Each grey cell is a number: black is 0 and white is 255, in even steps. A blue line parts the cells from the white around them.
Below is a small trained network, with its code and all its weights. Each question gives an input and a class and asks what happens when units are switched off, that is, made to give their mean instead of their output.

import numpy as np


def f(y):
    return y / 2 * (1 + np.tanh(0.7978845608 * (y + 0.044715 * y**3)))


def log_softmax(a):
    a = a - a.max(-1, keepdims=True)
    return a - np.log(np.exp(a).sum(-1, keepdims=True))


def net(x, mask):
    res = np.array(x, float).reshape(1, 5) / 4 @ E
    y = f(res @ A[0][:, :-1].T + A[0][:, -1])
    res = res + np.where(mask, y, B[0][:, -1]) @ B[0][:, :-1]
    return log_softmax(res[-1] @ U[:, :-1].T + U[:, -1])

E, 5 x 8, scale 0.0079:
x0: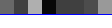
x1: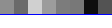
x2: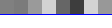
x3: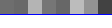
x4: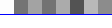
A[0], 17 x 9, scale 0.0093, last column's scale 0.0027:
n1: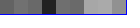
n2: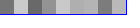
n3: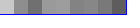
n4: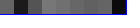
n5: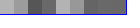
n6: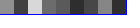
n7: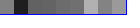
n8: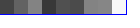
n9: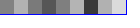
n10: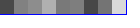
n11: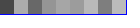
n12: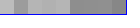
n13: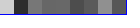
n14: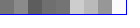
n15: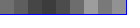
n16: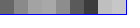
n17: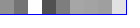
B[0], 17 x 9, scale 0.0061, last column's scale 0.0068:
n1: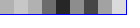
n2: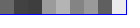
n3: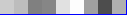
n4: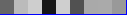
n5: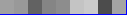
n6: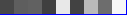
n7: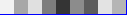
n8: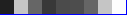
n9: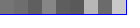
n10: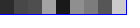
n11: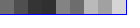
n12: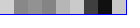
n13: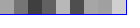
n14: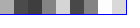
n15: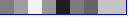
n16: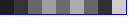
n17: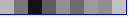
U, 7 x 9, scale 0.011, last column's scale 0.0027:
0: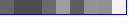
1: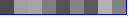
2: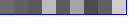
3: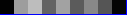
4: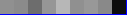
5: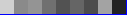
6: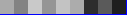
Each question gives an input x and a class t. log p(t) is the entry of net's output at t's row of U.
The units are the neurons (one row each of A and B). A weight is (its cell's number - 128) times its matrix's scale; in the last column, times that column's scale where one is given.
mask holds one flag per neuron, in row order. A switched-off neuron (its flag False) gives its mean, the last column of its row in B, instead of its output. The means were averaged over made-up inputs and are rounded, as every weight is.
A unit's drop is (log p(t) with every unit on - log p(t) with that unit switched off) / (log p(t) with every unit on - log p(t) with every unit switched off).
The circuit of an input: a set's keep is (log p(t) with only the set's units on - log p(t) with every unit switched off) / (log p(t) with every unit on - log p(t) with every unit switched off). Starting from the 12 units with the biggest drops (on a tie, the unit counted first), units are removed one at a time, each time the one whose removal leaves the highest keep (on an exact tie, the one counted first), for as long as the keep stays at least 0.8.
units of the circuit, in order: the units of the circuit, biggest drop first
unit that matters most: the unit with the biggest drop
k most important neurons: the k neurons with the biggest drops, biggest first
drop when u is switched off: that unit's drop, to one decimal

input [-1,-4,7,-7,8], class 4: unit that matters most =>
n3
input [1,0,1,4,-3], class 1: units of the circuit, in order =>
(n6 n2)
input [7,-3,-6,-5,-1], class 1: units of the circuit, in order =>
(n8 n15)
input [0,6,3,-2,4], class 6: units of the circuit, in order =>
(n12 n8)
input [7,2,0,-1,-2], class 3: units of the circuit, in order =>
(n6 n14 n8)
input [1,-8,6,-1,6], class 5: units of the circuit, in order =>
(n7 n1)
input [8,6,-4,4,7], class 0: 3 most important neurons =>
(n6 n17 n13)
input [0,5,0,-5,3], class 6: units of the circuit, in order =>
(n11 n8)
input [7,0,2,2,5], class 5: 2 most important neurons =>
(n7 n1)
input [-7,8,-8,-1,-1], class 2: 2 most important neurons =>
(n10 n9)
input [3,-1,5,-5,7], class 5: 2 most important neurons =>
(n7 n2)
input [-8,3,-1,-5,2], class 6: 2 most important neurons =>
(n12 n3)
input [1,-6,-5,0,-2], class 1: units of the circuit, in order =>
(n15 n1)
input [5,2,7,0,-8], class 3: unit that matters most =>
n6
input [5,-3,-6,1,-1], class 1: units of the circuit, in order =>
(n8 n15)
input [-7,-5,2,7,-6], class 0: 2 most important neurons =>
(n11 n14)
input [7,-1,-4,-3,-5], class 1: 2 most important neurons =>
(n1 n15)
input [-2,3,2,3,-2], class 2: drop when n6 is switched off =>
0.3
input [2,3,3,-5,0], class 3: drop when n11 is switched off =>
0.2
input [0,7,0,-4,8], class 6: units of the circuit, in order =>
(n12)
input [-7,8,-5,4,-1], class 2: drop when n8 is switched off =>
-0.1
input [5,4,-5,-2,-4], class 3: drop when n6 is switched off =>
0.1
